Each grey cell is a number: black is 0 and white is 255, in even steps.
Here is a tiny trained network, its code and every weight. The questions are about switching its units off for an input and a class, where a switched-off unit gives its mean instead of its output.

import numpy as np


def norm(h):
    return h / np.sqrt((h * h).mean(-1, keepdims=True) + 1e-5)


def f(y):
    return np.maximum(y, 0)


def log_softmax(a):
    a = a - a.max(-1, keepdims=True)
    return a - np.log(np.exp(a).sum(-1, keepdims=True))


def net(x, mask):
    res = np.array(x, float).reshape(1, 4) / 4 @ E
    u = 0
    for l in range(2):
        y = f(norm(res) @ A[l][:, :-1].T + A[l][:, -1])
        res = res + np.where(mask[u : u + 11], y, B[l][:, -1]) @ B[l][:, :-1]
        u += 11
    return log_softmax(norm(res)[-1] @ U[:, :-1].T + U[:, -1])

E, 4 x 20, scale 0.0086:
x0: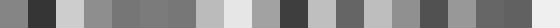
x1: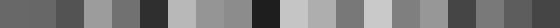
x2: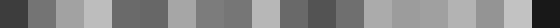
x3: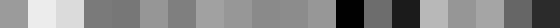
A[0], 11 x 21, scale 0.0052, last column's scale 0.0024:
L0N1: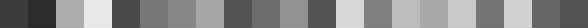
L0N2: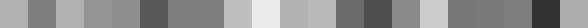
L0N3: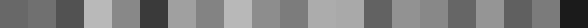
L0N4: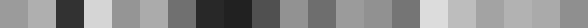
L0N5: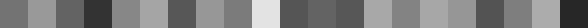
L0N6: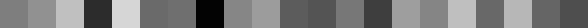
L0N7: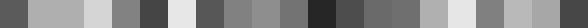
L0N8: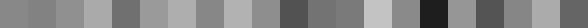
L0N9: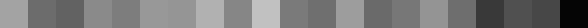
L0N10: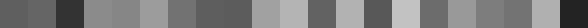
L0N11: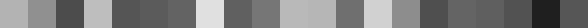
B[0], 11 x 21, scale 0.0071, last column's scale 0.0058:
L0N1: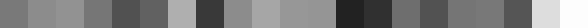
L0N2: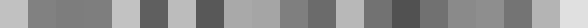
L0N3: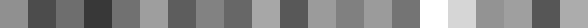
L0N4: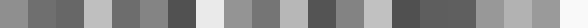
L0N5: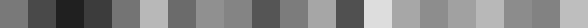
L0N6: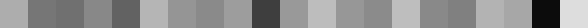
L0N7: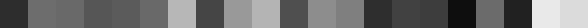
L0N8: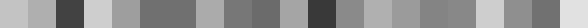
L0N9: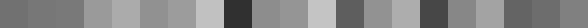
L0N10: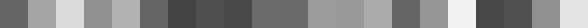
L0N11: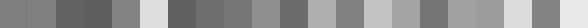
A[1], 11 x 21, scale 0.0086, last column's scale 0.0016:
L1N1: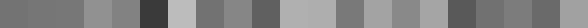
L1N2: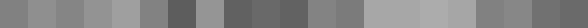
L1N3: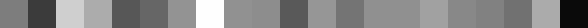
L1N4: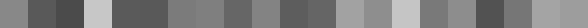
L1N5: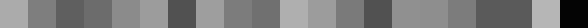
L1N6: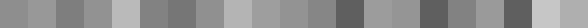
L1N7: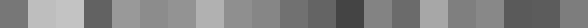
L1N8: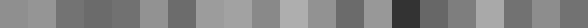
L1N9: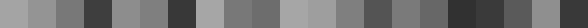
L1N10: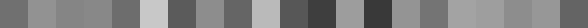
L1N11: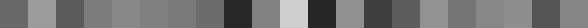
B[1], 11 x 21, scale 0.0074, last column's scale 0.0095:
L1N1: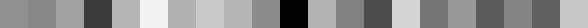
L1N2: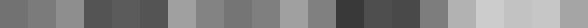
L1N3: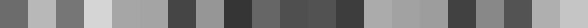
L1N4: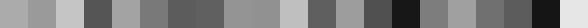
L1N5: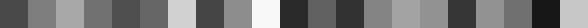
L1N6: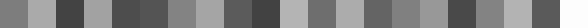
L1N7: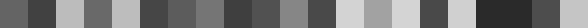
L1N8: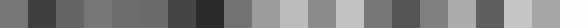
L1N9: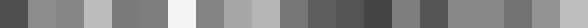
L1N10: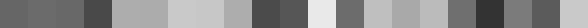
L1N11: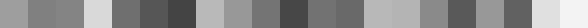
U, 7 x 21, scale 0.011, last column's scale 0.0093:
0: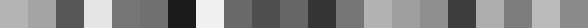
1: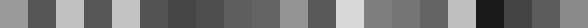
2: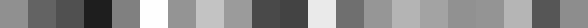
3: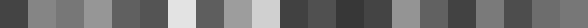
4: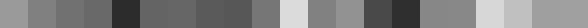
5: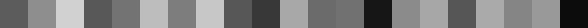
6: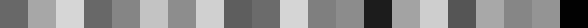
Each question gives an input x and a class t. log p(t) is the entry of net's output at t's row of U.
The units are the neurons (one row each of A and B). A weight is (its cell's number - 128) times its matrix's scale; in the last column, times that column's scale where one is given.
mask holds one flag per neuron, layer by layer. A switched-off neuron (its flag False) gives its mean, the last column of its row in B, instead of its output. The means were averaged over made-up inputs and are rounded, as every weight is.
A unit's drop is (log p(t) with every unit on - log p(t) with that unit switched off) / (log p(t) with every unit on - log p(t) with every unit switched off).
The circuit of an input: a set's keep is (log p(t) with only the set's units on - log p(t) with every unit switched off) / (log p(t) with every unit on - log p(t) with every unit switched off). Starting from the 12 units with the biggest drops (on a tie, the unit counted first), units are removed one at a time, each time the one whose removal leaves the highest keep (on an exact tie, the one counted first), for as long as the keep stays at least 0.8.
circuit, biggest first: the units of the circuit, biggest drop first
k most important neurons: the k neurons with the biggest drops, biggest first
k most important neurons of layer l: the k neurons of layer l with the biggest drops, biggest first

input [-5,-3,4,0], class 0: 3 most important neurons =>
(L1N11 L0N4 L1N5)
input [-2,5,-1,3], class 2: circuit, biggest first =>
(L1N1)
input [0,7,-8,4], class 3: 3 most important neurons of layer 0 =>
(L0N6 L0N5 L0N8)
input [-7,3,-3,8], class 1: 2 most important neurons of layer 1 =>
(L1N7 L1N8)
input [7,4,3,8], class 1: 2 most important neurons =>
(L1N7 L1N11)
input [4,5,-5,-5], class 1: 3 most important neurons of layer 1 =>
(L1N4 L1N11 L1N10)
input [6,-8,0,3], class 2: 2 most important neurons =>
(L1N10 L1N11)
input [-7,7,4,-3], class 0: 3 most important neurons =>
(L1N11 L0N4 L1N10)
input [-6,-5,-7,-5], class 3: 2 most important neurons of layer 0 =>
(L0N8 L0N11)
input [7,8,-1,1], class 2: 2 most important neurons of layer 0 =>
(L0N4 L0N11)
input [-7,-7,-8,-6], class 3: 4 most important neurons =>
(L1N5 L1N9 L0N8 L0N11)
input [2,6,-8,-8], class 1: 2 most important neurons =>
(L1N4 L0N1)
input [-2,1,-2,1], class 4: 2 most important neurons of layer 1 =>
(L1N8 L1N3)
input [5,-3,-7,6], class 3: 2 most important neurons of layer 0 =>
(L0N10 L0N4)
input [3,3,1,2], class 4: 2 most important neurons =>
(L0N11 L1N11)
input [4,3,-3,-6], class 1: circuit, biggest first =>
(L1N4)
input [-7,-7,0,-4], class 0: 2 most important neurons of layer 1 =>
(L1N11 L1N1)
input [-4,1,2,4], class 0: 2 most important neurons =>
(L1N11 L1N4)
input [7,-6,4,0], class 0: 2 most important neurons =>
(L1N3 L0N8)
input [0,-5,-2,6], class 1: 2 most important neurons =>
(L1N7 L0N11)
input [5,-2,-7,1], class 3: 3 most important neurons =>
(L1N5 L1N9 L0N4)
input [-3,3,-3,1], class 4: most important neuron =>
(L0N11)
